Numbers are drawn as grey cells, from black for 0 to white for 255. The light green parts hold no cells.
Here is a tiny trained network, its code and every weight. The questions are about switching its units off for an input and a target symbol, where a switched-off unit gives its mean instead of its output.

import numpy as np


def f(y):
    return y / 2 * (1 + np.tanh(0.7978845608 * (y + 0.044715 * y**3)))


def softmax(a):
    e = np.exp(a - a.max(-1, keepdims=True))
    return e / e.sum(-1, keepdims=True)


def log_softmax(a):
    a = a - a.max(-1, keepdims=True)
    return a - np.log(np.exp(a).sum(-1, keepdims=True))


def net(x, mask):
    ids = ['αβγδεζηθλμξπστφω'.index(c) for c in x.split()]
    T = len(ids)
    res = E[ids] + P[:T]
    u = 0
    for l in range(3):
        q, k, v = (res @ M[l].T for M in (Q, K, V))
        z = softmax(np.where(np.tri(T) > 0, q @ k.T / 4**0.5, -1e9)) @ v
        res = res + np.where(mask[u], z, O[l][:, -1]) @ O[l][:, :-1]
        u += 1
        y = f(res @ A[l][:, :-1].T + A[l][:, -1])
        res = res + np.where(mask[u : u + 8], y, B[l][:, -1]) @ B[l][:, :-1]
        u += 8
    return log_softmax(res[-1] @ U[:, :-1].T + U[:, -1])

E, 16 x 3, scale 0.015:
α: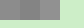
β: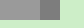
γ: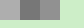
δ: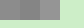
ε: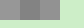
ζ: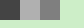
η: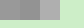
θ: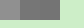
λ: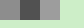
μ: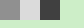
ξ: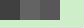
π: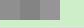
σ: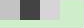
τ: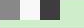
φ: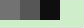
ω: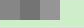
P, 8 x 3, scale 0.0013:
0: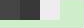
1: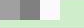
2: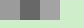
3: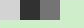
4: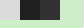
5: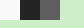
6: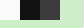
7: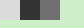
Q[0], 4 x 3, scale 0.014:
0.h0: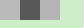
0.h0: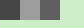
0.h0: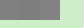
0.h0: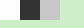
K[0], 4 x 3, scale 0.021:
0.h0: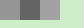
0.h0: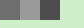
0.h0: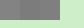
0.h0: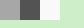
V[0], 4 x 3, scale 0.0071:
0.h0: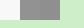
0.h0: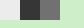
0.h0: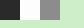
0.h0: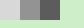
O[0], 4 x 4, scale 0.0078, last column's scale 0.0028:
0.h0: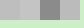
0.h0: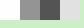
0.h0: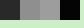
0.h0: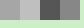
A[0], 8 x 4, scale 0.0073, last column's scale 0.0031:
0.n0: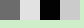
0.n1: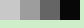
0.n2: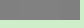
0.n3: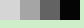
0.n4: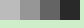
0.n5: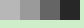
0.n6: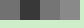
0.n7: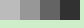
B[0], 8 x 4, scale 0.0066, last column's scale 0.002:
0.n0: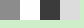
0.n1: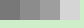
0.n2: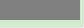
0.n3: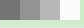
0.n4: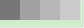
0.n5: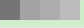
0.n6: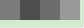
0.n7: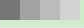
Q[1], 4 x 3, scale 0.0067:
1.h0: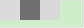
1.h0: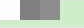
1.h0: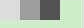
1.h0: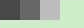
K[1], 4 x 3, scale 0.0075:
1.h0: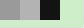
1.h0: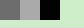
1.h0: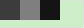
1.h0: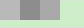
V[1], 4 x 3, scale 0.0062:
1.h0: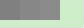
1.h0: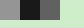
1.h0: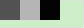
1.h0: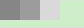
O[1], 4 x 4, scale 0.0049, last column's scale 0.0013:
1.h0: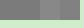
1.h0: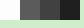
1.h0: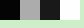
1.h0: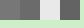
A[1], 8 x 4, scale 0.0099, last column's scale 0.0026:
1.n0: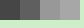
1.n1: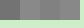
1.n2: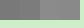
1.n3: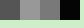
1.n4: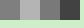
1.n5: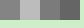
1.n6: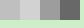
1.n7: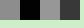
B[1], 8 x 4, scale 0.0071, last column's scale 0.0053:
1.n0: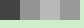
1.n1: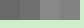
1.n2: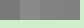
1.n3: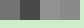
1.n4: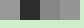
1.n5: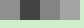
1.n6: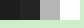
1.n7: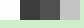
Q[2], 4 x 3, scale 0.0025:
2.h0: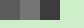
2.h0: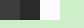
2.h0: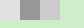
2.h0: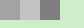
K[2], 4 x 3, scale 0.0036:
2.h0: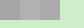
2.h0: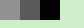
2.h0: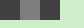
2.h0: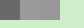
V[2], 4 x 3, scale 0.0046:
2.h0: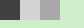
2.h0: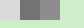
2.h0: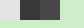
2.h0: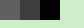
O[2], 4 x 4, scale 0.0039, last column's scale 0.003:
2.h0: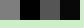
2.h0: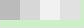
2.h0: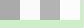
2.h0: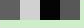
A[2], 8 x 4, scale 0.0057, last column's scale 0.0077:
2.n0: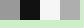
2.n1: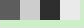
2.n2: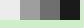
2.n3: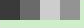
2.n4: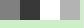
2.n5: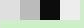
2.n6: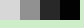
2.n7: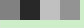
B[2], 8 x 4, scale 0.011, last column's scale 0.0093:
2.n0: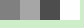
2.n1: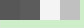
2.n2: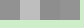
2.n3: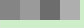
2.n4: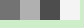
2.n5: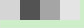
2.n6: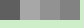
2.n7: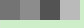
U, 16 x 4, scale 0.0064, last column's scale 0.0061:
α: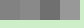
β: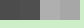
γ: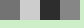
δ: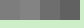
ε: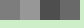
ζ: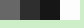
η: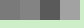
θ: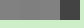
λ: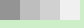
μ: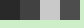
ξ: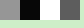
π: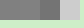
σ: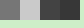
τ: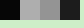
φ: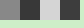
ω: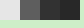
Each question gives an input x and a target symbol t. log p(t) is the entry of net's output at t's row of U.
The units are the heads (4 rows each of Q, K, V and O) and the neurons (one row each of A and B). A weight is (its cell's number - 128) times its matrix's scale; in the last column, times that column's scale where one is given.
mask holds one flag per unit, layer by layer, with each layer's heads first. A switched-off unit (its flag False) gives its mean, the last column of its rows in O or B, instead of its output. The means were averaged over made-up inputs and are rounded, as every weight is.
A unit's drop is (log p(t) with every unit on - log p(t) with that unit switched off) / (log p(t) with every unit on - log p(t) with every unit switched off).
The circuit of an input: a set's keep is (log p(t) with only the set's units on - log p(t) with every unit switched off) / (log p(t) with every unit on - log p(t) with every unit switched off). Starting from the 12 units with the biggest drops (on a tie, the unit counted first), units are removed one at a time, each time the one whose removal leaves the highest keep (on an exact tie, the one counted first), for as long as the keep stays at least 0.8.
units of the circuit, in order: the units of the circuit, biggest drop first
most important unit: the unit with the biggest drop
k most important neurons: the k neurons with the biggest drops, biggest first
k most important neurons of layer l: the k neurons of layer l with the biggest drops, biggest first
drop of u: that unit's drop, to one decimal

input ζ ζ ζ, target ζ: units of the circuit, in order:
2.h0; 0.h0
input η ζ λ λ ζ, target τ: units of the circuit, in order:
0.h0; 2.n5
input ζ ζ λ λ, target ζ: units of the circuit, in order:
2.h0; 0.h0; 2.n1
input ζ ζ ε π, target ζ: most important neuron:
1.n0
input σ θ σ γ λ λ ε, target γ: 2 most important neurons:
2.n4; 2.n0
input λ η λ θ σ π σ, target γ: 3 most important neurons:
1.n6; 2.n4; 2.n0
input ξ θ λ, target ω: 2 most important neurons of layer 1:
1.n7; 1.n0
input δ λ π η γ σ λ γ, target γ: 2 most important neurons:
1.n6; 2.n4
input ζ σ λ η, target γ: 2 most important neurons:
2.n4; 2.n0
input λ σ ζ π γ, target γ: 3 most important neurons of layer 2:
2.n4; 2.n0; 2.n1
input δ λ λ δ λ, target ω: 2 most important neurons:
1.n7; 2.n1
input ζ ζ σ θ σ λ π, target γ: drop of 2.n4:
0.5
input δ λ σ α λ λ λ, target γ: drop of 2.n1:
0.2
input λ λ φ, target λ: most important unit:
2.h0
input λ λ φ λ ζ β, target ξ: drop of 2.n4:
0.3
